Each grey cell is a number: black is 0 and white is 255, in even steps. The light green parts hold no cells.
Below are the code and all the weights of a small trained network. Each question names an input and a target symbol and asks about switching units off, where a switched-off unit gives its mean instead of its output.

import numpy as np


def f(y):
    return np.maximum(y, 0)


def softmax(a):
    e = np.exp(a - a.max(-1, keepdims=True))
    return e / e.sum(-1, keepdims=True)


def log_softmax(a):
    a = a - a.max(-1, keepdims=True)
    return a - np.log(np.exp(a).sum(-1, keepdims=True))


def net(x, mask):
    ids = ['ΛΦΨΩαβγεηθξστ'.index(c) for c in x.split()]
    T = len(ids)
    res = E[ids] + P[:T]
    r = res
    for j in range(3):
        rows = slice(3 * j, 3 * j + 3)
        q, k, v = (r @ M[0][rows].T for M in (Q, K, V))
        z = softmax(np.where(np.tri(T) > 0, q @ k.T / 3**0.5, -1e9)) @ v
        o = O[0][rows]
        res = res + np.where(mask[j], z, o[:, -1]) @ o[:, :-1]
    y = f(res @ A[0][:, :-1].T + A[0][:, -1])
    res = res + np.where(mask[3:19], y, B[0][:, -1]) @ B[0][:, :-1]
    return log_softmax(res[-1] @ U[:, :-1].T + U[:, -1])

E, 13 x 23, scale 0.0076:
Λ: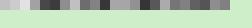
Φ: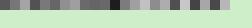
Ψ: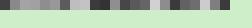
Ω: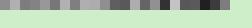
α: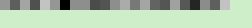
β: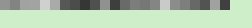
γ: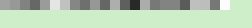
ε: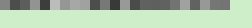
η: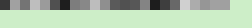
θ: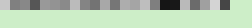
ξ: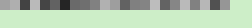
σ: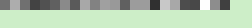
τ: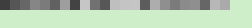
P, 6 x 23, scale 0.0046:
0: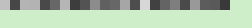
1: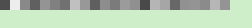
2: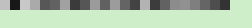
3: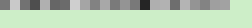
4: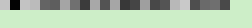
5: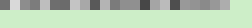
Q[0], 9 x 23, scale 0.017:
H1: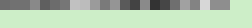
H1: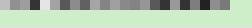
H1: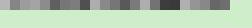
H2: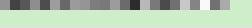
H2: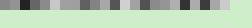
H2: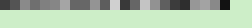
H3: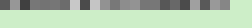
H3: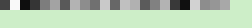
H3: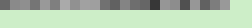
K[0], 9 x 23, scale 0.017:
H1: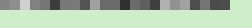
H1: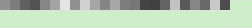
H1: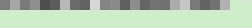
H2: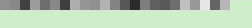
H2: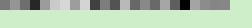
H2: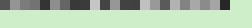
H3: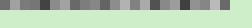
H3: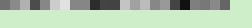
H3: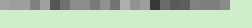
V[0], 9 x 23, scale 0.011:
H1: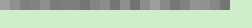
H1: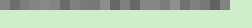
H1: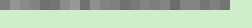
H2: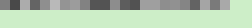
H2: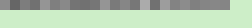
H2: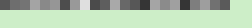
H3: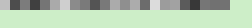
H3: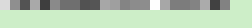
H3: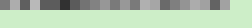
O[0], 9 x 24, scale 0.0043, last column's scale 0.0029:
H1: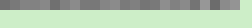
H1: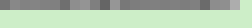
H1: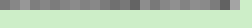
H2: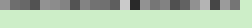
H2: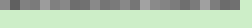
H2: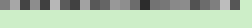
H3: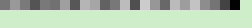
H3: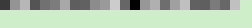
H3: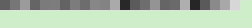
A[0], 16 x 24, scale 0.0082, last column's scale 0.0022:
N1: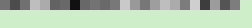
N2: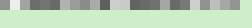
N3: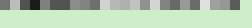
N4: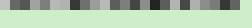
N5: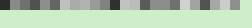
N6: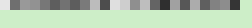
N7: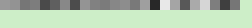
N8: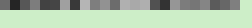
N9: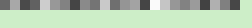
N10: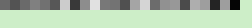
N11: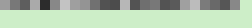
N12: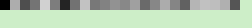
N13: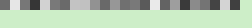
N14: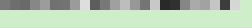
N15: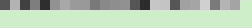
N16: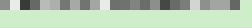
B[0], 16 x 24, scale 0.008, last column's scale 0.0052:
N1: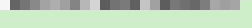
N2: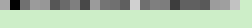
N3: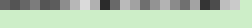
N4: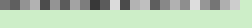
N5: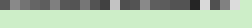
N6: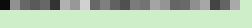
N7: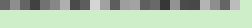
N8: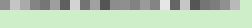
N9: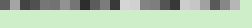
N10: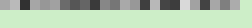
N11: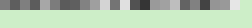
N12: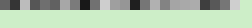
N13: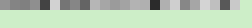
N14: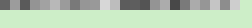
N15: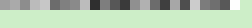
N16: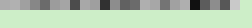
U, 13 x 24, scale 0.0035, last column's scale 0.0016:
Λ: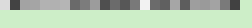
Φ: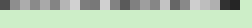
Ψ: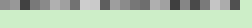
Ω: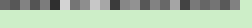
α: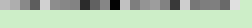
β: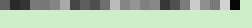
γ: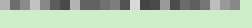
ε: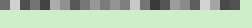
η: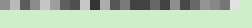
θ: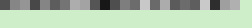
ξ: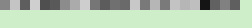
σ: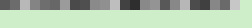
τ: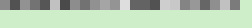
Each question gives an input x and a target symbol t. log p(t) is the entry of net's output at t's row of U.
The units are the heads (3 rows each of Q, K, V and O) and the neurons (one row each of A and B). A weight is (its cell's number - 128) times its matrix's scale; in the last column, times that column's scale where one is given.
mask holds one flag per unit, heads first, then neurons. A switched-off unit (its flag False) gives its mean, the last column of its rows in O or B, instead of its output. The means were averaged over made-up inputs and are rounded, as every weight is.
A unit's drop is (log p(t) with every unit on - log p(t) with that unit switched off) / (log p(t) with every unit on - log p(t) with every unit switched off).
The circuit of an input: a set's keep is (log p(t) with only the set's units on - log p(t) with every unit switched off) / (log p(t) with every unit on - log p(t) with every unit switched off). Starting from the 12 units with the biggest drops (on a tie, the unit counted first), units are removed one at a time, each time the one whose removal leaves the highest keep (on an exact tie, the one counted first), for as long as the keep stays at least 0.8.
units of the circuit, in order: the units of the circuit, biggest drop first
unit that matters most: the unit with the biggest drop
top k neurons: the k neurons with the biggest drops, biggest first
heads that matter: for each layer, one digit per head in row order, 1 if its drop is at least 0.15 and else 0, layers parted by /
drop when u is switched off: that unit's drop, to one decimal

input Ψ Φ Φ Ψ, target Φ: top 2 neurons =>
N14; N13
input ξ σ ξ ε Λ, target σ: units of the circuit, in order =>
H3
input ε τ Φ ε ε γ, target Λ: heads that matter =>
000
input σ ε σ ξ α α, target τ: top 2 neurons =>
N13; N12
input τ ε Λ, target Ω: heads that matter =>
001
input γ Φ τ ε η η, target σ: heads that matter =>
000
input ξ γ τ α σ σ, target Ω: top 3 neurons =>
N7; N3; N12
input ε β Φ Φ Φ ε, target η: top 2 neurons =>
N15; N11
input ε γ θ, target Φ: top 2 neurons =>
N14; N6
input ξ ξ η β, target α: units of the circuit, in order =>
N9; N4
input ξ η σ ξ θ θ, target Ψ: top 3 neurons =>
N14; N16; N3
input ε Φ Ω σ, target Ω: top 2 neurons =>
N7; N3
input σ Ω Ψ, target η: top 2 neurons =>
N15; N11
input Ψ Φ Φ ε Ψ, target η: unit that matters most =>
H2
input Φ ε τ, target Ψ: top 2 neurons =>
N1; N8
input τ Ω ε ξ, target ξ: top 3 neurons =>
N3; N15; N16
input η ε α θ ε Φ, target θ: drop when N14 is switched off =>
0.1
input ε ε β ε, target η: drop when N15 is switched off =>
0.3
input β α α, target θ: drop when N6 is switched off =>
0.4
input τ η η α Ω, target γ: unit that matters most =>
H3
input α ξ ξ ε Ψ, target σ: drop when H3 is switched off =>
1.0
